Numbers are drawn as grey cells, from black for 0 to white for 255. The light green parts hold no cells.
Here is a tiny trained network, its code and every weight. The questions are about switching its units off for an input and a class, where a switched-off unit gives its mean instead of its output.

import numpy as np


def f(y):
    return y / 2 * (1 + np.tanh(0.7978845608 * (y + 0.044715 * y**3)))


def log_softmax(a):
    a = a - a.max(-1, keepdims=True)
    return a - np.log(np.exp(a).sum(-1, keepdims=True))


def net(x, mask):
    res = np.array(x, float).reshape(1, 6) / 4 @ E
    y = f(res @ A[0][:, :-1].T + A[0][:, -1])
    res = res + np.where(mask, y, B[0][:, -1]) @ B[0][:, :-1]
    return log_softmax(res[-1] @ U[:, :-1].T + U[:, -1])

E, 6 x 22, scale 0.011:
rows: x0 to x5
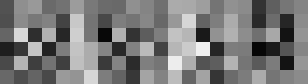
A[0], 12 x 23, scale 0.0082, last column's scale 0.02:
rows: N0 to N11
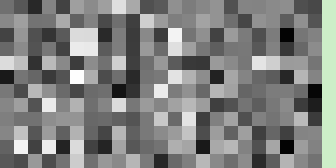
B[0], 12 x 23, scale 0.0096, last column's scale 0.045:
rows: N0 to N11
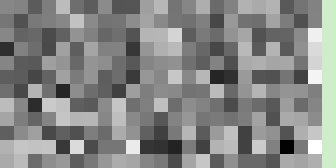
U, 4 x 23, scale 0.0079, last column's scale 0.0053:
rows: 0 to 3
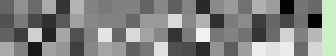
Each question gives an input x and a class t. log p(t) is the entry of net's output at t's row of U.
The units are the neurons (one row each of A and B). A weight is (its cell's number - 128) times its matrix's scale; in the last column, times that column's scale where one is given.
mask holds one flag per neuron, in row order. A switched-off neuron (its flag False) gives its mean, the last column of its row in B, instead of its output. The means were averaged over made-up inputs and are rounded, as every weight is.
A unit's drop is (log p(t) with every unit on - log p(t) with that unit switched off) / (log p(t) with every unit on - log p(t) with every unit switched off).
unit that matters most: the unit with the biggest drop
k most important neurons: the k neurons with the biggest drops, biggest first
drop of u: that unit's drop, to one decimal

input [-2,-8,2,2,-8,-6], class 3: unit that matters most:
N10
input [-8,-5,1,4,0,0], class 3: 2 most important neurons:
N10; N5
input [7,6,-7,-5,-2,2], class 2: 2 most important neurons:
N10; N4
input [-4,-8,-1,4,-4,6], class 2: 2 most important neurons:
N10; N4
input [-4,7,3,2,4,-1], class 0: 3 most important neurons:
N10; N9; N11
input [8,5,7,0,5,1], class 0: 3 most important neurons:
N10; N9; N11
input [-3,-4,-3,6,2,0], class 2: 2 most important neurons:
N2; N3
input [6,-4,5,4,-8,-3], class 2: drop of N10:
0.4
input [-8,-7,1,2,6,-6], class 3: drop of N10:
0.7
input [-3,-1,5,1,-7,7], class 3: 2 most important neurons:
N10; N5
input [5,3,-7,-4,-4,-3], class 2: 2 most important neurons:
N10; N4
